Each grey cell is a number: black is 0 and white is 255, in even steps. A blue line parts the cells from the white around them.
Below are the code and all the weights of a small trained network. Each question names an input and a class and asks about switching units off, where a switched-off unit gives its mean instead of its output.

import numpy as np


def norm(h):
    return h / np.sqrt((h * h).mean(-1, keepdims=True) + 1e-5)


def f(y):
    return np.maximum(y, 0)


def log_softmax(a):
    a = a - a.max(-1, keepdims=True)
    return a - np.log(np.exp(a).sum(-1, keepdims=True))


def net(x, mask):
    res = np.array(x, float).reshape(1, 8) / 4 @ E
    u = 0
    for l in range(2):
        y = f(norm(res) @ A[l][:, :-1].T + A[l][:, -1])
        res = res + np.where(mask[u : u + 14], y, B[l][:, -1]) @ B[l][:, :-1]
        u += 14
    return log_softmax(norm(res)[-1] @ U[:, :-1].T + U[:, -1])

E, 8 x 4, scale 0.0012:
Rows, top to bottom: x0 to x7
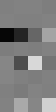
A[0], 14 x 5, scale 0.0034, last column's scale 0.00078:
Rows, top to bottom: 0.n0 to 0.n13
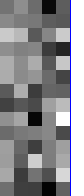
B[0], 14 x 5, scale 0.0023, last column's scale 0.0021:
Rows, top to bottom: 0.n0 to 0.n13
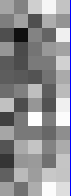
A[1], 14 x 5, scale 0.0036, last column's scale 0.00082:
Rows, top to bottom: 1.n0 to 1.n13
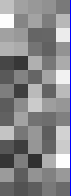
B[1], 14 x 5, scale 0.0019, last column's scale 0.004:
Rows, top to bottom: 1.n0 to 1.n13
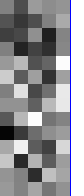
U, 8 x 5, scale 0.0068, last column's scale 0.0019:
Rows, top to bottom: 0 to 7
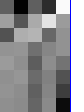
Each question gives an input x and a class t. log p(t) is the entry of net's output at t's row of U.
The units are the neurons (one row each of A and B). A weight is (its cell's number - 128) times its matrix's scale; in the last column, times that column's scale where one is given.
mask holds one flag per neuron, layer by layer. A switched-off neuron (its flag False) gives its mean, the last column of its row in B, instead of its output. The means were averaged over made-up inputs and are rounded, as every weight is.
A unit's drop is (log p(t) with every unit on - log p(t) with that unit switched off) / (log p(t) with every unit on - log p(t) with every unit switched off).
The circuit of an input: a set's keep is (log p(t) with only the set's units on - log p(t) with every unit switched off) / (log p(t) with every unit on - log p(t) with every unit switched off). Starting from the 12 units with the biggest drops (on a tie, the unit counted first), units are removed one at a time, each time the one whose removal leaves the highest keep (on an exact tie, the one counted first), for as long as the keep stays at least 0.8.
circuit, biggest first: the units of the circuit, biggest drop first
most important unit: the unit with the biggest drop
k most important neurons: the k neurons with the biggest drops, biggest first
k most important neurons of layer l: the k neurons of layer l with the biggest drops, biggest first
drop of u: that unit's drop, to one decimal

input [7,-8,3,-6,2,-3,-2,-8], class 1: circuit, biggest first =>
(0.n13; 0.n0)
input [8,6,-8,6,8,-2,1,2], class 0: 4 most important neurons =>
(0.n8; 1.n1; 1.n9; 0.n13)
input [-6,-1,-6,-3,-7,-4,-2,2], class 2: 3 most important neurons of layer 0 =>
(0.n8; 0.n7; 0.n13)
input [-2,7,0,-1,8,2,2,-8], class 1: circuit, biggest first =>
(0.n13; 0.n0; 0.n12)
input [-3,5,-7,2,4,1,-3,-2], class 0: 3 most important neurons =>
(0.n8; 1.n9; 1.n1)
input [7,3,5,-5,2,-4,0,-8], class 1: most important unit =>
0.n13
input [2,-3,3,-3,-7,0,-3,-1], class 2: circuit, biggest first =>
(0.n8; 0.n6)
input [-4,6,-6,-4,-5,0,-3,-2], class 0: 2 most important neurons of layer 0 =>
(0.n13; 0.n11)
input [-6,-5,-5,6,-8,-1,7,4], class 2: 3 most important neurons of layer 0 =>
(0.n8; 0.n13; 0.n0)
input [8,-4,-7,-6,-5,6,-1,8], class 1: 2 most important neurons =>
(1.n10; 0.n8)
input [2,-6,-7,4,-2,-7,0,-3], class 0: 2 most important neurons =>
(1.n9; 1.n1)
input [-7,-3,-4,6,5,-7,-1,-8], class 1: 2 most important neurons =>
(0.n0; 0.n13)
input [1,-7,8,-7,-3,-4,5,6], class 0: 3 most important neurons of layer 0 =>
(0.n13; 0.n0; 0.n7)
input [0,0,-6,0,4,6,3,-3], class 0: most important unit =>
0.n8
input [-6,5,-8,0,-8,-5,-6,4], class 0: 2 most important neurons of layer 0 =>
(0.n2; 0.n12)
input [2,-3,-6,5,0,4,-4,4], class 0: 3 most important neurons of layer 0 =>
(0.n13; 0.n0; 0.n12)
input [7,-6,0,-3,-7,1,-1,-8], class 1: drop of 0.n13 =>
0.4
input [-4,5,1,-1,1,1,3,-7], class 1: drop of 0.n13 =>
0.2
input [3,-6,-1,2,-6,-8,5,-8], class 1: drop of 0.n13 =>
0.3
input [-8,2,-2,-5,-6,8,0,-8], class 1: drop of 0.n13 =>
0.4
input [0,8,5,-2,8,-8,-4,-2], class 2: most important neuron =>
(0.n2)
